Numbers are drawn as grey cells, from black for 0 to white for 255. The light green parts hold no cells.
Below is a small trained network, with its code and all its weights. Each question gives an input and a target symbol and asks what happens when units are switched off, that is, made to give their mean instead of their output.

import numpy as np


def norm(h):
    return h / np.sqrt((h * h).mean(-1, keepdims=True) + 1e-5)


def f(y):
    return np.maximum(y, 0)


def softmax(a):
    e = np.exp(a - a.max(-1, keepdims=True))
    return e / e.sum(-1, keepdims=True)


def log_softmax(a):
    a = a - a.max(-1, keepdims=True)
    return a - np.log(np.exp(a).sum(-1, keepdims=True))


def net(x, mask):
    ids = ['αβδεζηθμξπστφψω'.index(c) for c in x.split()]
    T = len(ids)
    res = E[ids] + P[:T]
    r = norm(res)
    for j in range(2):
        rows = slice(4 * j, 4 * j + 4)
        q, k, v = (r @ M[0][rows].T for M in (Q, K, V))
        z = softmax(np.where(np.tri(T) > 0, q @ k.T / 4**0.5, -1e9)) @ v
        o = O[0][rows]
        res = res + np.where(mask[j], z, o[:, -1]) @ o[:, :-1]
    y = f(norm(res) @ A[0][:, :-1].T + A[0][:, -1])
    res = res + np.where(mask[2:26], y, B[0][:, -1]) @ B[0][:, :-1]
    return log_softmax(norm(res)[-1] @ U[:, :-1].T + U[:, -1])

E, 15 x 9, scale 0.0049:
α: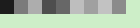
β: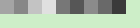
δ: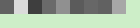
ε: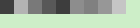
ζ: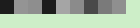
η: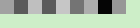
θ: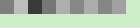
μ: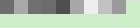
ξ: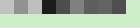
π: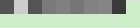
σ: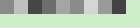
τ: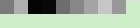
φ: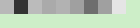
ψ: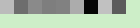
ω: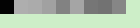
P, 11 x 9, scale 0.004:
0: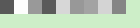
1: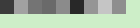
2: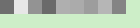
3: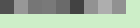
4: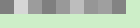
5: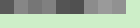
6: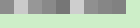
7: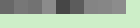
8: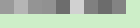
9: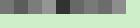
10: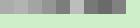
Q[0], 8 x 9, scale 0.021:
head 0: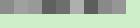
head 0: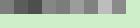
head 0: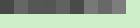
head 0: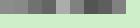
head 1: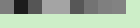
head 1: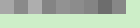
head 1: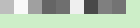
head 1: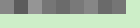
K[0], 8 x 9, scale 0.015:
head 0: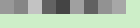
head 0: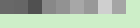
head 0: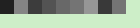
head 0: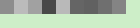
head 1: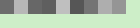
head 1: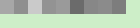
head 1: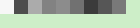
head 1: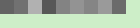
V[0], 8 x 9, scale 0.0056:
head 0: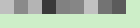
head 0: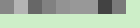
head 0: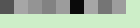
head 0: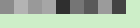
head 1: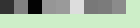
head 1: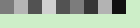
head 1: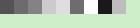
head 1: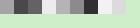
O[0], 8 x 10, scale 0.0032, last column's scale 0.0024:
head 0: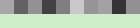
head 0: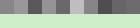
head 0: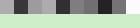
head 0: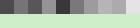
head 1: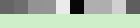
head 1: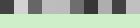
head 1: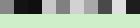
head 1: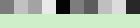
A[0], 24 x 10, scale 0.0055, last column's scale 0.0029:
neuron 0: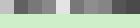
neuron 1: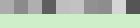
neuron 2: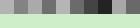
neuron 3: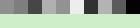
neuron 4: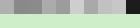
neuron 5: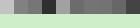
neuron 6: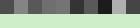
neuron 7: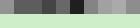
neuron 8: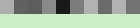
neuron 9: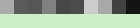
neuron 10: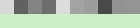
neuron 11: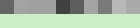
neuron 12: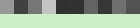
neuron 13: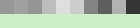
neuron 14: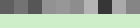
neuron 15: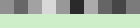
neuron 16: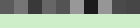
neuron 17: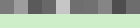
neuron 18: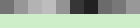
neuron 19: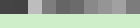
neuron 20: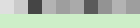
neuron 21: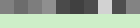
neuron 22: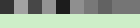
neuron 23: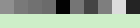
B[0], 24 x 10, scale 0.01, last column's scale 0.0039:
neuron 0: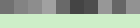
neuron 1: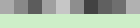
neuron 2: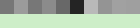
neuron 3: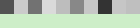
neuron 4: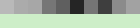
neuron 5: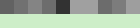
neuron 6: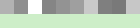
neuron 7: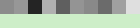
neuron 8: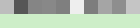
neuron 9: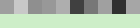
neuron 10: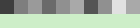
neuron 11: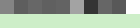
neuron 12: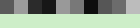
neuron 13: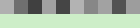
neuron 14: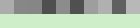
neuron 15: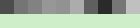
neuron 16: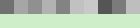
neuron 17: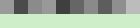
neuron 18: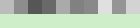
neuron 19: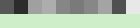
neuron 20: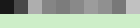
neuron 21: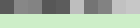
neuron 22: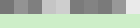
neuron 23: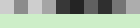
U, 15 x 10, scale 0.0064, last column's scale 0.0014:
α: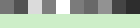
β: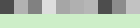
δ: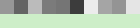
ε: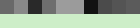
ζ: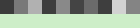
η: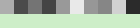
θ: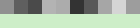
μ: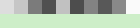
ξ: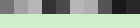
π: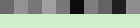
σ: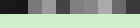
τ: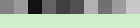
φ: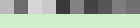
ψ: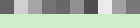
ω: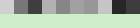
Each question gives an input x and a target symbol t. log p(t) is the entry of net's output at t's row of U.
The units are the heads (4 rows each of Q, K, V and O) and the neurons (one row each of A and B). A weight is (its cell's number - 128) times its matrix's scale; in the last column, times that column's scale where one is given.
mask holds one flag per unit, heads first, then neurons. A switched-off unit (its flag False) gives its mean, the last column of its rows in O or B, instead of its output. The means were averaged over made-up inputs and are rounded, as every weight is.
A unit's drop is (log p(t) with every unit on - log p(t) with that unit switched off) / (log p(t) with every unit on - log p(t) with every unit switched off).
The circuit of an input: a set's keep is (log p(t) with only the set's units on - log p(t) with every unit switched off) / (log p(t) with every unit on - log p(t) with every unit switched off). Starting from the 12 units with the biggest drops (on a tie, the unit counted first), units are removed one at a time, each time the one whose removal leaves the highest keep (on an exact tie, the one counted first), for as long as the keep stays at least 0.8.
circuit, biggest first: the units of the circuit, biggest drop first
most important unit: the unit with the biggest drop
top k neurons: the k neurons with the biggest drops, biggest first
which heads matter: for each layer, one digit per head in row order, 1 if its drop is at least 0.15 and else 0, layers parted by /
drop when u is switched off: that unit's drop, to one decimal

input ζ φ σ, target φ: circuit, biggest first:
[head 1; neuron 23]
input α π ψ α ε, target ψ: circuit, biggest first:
[head 1; neuron 18]
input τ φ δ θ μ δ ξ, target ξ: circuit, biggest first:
[head 1; neuron 5]
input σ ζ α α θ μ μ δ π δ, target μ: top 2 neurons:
[neuron 6; neuron 12]
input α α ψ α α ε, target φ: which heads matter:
00
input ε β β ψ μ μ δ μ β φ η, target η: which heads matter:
01
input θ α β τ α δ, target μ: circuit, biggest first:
[neuron 6; head 0; neuron 12; neuron 18]
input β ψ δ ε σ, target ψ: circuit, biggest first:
[head 1; neuron 21]
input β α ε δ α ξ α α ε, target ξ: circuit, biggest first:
[head 1]
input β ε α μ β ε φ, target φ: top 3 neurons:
[neuron 4; neuron 20; neuron 23]
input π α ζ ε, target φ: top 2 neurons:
[neuron 23; neuron 6]
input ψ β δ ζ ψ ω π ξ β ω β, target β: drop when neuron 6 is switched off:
0.0
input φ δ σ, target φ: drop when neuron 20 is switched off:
0.1
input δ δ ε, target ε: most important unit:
head 1
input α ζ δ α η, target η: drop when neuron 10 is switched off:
0.4
